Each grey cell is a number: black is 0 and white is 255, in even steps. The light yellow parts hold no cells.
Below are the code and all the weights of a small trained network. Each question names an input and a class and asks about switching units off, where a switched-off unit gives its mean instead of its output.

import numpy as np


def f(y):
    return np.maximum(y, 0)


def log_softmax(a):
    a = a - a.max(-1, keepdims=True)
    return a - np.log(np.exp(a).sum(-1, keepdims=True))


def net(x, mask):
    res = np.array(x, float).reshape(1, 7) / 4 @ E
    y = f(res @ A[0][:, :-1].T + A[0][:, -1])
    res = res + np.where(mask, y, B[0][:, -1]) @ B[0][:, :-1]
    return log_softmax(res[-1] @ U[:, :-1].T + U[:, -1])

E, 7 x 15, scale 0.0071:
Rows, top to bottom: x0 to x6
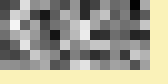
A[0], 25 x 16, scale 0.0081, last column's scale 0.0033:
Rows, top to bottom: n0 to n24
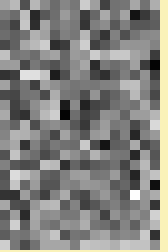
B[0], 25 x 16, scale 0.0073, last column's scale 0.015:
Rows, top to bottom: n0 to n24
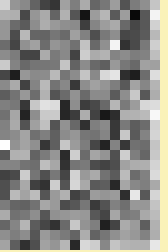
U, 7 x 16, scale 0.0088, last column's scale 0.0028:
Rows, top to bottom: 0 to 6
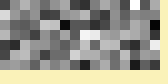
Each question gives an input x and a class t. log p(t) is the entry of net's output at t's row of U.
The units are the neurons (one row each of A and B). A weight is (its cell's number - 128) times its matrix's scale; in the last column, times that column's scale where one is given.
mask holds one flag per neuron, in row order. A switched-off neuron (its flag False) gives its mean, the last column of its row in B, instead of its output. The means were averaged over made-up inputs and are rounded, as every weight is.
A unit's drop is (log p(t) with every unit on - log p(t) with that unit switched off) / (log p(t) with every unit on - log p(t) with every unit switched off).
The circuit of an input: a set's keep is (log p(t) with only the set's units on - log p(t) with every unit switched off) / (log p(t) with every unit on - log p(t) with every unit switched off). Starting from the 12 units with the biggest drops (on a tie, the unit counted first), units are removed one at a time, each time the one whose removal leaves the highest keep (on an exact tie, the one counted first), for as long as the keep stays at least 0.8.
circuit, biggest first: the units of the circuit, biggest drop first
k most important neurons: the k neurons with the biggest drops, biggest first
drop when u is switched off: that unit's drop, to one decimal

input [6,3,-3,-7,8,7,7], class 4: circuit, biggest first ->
[n7]
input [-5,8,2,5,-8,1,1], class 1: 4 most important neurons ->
[n14, n6, n0, n7]
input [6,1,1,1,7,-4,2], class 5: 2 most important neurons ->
[n17, n15]
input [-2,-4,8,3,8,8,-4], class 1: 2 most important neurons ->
[n14, n0]
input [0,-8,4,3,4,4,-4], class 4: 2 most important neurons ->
[n7, n4]
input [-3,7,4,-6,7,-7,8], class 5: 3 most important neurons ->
[n15, n18, n17]
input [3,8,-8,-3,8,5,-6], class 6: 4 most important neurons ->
[n1, n2, n12, n13]
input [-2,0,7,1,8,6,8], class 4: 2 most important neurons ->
[n4, n7]
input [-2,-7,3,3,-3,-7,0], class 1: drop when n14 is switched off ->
0.1
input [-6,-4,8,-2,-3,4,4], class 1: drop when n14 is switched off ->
0.1
